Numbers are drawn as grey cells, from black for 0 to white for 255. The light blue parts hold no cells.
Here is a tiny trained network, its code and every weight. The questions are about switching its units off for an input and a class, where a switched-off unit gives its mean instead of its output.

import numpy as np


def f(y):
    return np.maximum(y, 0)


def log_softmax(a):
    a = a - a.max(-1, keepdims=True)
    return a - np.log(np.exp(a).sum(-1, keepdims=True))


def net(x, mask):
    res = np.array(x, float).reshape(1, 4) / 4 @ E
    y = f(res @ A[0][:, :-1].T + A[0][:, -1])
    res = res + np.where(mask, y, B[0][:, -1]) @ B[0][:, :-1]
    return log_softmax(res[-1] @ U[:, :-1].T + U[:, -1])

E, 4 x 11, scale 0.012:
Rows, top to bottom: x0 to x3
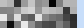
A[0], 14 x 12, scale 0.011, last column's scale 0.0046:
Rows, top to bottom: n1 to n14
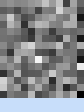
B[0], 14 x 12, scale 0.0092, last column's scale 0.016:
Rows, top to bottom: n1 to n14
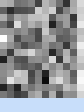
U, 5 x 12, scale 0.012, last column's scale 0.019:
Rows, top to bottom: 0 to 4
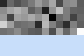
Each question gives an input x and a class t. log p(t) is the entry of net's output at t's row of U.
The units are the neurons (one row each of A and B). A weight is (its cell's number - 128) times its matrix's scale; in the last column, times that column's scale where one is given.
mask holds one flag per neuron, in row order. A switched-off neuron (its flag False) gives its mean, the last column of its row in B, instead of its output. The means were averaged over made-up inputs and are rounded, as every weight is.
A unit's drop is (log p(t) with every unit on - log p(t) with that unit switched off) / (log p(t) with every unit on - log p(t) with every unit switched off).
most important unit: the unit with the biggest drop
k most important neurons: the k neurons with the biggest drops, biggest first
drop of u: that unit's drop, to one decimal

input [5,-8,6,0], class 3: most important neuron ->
[n6]
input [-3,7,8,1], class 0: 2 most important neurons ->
[n13 n9]
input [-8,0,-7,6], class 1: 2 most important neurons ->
[n11 n13]
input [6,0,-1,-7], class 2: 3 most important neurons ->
[n4 n3 n11]
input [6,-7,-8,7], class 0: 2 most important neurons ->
[n2 n14]
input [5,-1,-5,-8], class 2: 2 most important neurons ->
[n4 n3]
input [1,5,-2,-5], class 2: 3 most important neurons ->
[n4 n3 n6]
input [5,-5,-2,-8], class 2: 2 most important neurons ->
[n4 n3]
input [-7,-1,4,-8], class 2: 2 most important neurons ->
[n4 n3]
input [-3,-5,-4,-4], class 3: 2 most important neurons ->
[n6 n13]
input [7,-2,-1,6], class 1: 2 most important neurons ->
[n12 n4]
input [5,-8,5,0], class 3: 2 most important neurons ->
[n6 n5]
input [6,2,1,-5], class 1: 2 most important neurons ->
[n12 n8]
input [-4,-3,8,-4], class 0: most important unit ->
n9
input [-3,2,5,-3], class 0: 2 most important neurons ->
[n12 n9]
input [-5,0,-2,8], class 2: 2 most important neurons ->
[n8 n12]
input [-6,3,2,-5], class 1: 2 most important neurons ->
[n11 n8]
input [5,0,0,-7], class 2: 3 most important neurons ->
[n4 n3 n11]
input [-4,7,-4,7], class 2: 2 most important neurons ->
[n8 n6]
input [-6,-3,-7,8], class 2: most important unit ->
n8
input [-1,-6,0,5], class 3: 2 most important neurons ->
[n6 n4]
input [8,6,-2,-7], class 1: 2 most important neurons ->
[n12 n8]
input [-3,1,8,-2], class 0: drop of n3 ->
0.0
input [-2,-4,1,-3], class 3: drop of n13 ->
0.1
